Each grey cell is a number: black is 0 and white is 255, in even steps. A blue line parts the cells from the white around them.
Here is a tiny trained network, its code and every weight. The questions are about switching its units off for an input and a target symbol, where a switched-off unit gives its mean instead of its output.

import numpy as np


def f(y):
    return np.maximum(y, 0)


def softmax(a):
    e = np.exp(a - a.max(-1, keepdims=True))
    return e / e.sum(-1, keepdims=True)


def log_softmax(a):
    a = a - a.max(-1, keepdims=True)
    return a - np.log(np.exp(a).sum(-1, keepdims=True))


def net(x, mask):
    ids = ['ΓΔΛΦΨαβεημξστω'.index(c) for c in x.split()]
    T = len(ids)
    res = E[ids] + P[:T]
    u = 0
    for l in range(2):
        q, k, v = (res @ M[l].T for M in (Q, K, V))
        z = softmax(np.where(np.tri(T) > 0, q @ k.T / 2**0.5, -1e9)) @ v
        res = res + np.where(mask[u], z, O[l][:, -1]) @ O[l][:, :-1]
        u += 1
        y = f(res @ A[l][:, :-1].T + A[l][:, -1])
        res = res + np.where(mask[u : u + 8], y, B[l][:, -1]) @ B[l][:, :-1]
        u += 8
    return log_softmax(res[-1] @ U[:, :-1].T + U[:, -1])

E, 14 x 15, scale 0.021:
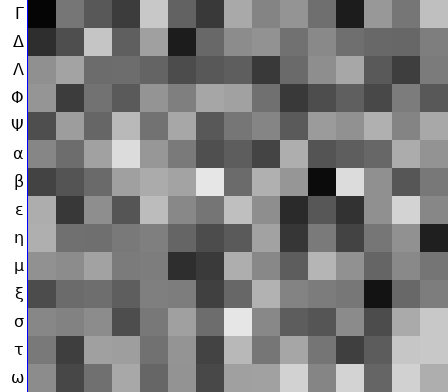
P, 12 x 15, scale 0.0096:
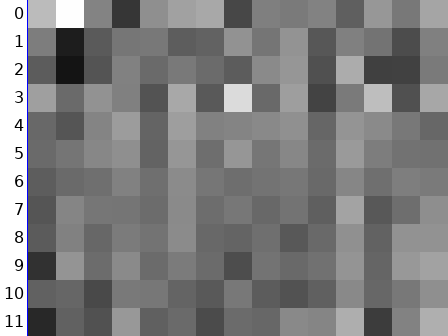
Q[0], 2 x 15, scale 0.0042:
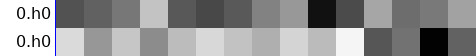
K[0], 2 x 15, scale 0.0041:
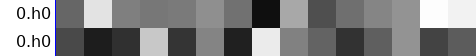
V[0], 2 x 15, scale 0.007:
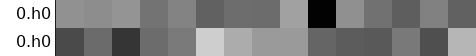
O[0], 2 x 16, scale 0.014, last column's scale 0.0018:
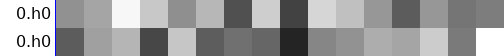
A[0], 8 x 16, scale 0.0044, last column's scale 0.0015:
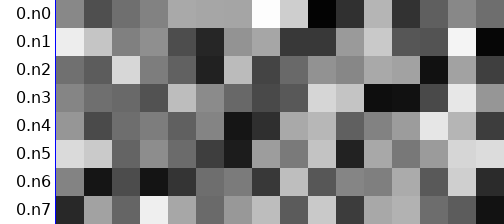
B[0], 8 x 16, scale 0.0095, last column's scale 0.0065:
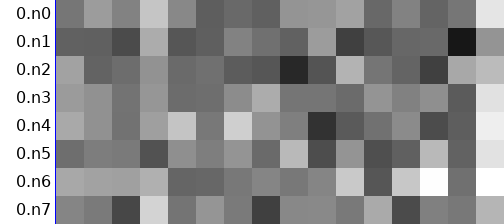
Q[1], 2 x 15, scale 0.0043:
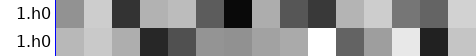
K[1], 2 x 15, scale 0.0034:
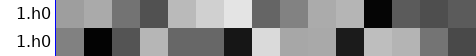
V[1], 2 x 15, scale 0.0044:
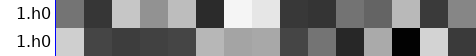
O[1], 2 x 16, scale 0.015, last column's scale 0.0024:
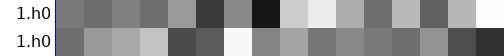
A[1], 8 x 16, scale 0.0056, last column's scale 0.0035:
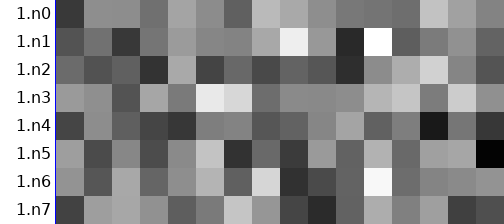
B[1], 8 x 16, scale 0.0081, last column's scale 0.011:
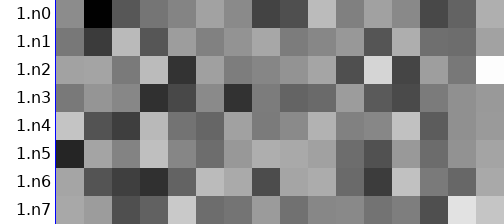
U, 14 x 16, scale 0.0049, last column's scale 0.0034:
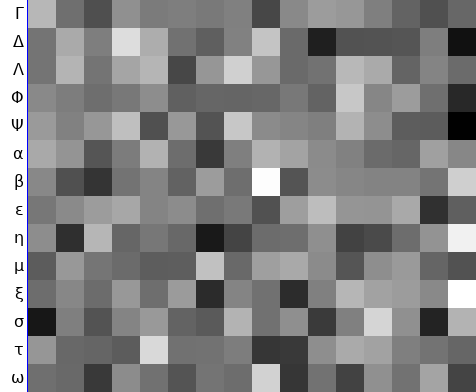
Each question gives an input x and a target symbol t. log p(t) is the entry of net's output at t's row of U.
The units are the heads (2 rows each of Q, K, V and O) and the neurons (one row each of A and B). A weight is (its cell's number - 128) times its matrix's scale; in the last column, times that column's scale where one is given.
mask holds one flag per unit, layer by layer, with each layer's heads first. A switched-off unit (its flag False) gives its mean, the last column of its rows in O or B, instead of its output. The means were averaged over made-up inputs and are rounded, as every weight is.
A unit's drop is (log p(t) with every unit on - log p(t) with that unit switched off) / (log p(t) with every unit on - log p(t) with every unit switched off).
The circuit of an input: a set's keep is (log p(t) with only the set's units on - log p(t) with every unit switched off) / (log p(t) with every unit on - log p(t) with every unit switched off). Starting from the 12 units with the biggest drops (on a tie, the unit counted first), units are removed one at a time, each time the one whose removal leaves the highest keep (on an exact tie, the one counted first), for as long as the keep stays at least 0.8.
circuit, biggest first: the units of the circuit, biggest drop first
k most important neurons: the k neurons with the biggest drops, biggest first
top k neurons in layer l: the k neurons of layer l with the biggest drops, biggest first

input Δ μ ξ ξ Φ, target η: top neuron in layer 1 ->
(1.n2)
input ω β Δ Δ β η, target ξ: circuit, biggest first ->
(0.h0, 1.h0, 0.n6, 0.n5)
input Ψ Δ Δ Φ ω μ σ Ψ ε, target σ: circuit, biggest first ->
(1.h0, 1.n5, 0.h0)
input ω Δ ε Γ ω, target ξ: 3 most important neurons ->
(0.n6, 0.n0, 1.n2)
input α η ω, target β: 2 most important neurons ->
(0.n5, 0.n4)
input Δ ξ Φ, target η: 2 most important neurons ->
(1.n2, 0.n0)
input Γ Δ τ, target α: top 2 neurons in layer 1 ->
(1.n2, 1.n5)
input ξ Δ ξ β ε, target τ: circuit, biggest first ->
(1.h0, 1.n7)
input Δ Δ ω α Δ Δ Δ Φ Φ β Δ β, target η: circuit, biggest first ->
(1.n3, 1.n1, 0.n7, 1.h0)
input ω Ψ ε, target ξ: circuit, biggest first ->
(0.n6, 1.h0, 0.h0)
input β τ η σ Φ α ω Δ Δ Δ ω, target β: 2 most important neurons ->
(0.n5, 0.n0)
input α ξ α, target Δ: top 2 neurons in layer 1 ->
(1.n6, 1.n0)
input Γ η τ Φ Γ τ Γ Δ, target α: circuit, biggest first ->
(1.h0, 0.h0, 1.n2)
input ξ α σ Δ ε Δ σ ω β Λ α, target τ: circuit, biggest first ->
(1.h0, 1.n7, 0.n4)
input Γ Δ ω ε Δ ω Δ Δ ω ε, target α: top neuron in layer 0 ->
(0.n7)
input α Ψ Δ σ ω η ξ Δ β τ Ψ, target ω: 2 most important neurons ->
(1.n2, 0.n5)
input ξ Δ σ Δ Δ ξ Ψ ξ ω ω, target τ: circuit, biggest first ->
(1.h0, 0.n4, 1.n7, 1.n2)
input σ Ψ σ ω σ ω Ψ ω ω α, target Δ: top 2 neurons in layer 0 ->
(0.n4, 0.n6)
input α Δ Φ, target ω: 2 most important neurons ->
(0.n0, 1.n2)
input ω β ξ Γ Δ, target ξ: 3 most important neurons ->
(0.n6, 1.n2, 0.n5)
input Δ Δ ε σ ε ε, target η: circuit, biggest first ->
(0.h0, 1.h0)
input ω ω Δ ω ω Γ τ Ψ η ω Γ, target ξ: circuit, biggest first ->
(0.n6, 0.h0, 1.h0, 1.n2)
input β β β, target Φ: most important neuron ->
(1.n2)
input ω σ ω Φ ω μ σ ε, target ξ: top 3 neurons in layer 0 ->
(0.n6, 0.n0, 0.n5)
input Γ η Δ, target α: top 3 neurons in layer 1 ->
(1.n2, 1.n5, 1.n4)
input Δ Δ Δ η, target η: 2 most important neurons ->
(1.n2, 0.n3)
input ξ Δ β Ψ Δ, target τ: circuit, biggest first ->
(1.h0, 0.h0, 1.n7)
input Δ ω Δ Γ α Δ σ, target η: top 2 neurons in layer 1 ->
(1.n2, 1.n0)
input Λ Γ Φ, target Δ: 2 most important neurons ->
(0.n0, 0.n1)
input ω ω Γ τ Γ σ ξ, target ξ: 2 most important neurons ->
(0.n6, 0.n0)
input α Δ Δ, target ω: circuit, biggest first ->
(0.h0)
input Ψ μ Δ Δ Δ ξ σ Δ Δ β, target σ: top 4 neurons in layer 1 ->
(1.n5, 1.n1, 1.n6, 1.n7)
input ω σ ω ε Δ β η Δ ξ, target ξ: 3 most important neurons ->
(0.n6, 0.n5, 0.n0)
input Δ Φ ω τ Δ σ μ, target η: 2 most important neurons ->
(1.n2, 0.n4)
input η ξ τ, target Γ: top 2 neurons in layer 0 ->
(0.n4, 0.n3)
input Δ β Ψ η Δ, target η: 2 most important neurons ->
(1.n2, 0.n2)
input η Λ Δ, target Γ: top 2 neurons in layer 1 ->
(1.n6, 1.n7)
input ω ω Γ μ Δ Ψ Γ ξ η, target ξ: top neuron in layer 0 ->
(0.n6)
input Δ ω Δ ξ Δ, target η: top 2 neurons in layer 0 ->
(0.n2, 0.n4)
